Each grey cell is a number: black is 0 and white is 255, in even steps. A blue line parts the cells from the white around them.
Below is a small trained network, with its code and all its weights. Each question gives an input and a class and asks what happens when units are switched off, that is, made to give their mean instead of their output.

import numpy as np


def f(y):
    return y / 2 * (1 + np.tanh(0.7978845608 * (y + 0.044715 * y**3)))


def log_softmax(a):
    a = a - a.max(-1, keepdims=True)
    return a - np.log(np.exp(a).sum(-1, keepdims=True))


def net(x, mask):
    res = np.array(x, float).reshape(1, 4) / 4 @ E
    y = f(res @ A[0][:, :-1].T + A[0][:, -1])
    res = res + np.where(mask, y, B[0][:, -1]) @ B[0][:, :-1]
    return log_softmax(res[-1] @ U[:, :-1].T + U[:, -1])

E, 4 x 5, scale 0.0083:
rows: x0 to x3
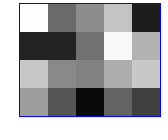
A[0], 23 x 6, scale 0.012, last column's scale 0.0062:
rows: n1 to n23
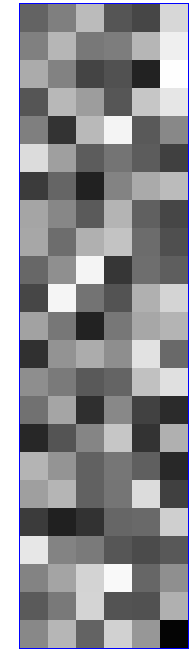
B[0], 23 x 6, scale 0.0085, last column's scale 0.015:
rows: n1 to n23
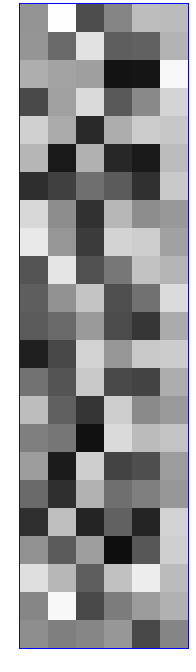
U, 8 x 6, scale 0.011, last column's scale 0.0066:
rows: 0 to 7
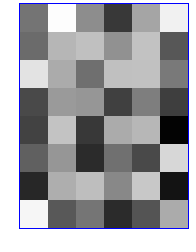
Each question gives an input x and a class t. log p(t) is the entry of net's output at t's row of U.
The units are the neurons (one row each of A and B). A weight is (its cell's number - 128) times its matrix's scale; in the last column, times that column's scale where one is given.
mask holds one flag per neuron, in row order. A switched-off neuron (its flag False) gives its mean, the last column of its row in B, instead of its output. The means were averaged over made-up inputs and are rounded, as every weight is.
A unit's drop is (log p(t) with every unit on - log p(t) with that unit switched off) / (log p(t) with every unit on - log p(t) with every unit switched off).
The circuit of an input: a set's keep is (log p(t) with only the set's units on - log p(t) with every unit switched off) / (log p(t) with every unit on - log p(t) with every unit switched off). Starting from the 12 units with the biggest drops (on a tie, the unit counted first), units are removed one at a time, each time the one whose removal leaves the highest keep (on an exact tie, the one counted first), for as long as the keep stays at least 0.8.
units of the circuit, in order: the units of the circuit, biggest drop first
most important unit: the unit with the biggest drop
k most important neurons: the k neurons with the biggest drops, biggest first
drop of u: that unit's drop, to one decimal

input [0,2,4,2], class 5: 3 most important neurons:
[n6, n3, n20]
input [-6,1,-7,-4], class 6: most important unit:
n13
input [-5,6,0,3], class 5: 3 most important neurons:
[n19, n7, n16]
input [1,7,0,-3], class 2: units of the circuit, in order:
[n21, n5]
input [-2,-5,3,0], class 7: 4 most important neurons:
[n13, n19, n22, n1]
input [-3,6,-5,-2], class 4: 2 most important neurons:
[n16, n19]
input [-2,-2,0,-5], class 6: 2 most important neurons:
[n3, n13]
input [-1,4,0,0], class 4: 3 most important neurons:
[n3, n6, n20]
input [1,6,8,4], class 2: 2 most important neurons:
[n5, n3]
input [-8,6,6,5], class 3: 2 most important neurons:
[n7, n19]
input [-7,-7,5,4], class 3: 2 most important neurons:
[n4, n11]
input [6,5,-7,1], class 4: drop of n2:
0.1
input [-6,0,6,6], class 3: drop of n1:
0.0
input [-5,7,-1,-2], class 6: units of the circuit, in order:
[n13]
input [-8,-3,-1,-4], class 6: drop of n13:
0.1
